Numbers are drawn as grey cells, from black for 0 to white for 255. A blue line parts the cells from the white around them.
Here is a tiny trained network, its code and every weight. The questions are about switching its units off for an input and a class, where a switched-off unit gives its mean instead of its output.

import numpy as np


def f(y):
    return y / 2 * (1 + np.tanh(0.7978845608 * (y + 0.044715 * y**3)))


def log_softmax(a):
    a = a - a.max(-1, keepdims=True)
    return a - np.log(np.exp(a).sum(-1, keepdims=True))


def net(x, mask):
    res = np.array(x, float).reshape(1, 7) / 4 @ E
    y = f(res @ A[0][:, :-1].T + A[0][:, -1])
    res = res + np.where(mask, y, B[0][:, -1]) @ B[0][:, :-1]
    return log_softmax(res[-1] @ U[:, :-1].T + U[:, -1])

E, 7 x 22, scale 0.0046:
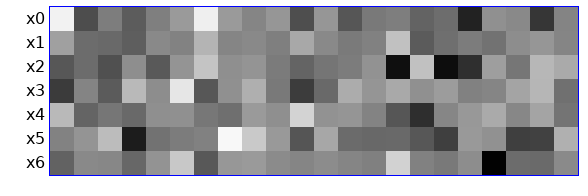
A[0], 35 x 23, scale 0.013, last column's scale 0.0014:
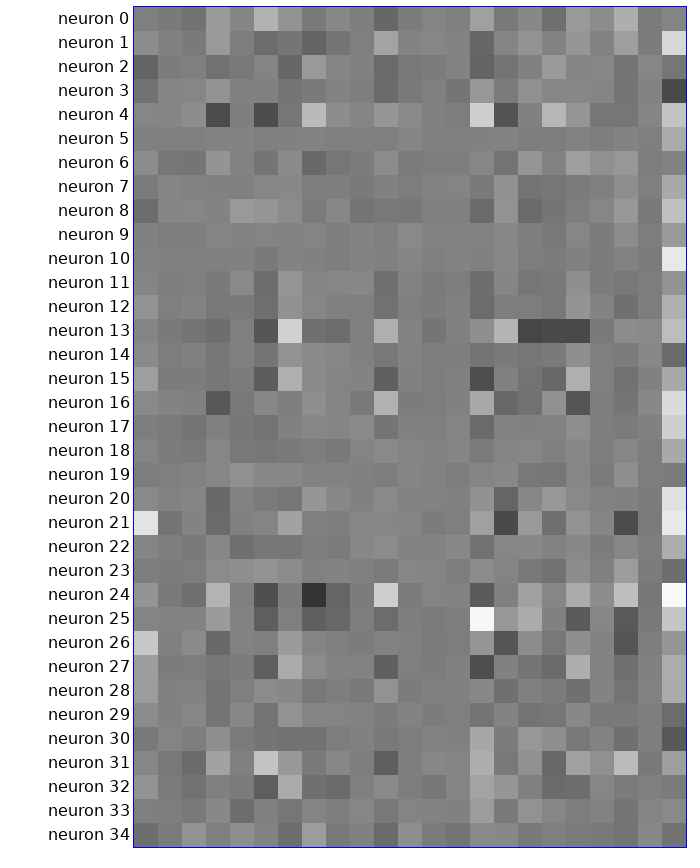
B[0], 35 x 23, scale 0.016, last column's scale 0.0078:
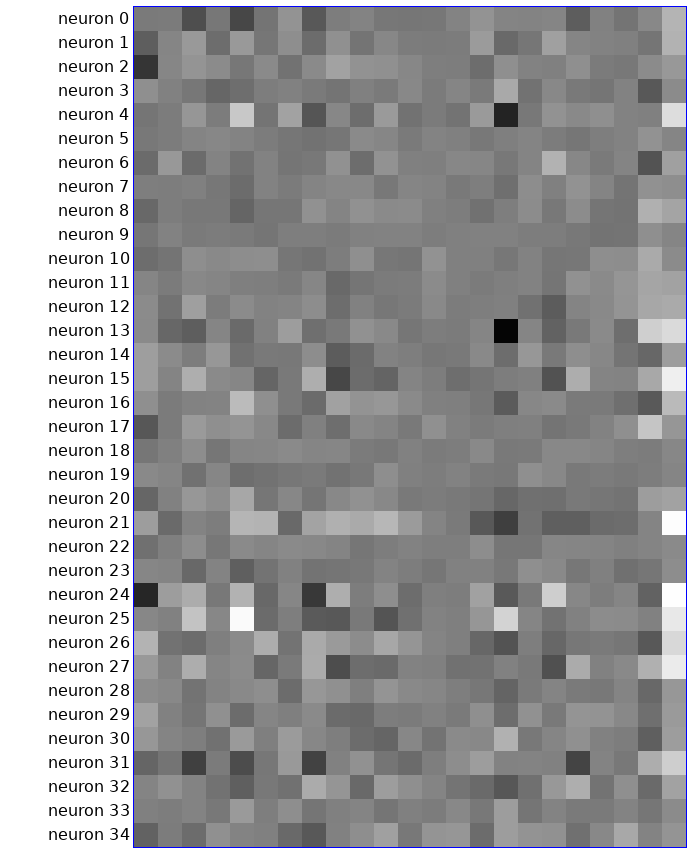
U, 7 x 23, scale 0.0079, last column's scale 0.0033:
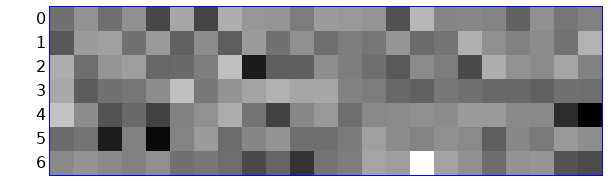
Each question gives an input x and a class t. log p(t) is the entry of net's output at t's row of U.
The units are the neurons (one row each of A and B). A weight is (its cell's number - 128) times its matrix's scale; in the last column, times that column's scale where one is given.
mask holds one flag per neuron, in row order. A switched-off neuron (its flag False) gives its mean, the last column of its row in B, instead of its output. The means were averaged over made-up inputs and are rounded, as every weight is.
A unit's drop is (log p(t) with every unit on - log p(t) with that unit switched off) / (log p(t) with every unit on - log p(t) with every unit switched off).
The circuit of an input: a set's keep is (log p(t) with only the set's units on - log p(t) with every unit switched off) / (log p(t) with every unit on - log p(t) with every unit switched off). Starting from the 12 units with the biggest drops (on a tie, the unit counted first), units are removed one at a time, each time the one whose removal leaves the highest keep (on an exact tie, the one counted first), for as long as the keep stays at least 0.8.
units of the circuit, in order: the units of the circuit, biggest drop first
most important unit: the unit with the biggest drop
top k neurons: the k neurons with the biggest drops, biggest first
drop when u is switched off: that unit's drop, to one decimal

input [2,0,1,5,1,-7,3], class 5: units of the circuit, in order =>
(neuron 31)
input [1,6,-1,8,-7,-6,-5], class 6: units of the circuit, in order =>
(neuron 25; neuron 21)
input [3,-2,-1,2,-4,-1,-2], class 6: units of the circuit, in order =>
(neuron 13; neuron 21; neuron 4)
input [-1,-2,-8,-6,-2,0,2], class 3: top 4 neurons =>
(neuron 24; neuron 21; neuron 26; neuron 16)
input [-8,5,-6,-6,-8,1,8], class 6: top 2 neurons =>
(neuron 25; neuron 24)
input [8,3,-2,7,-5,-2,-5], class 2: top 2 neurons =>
(neuron 24; neuron 25)
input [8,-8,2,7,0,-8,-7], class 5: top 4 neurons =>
(neuron 31; neuron 0; neuron 25; neuron 4)
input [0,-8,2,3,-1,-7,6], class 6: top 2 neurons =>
(neuron 13; neuron 25)
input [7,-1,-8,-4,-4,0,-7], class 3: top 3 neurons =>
(neuron 21; neuron 26; neuron 4)
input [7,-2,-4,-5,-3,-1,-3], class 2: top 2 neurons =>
(neuron 15; neuron 27)
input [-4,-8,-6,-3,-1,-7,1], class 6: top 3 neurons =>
(neuron 25; neuron 4; neuron 21)
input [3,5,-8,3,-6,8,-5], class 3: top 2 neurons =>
(neuron 21; neuron 26)
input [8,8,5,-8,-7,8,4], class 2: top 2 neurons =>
(neuron 15; neuron 27)
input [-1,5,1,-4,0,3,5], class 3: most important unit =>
neuron 24
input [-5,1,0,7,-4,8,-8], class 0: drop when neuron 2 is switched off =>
0.2
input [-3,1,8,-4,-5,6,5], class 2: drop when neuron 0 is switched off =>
0.1
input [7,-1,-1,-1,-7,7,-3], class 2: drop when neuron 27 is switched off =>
0.0
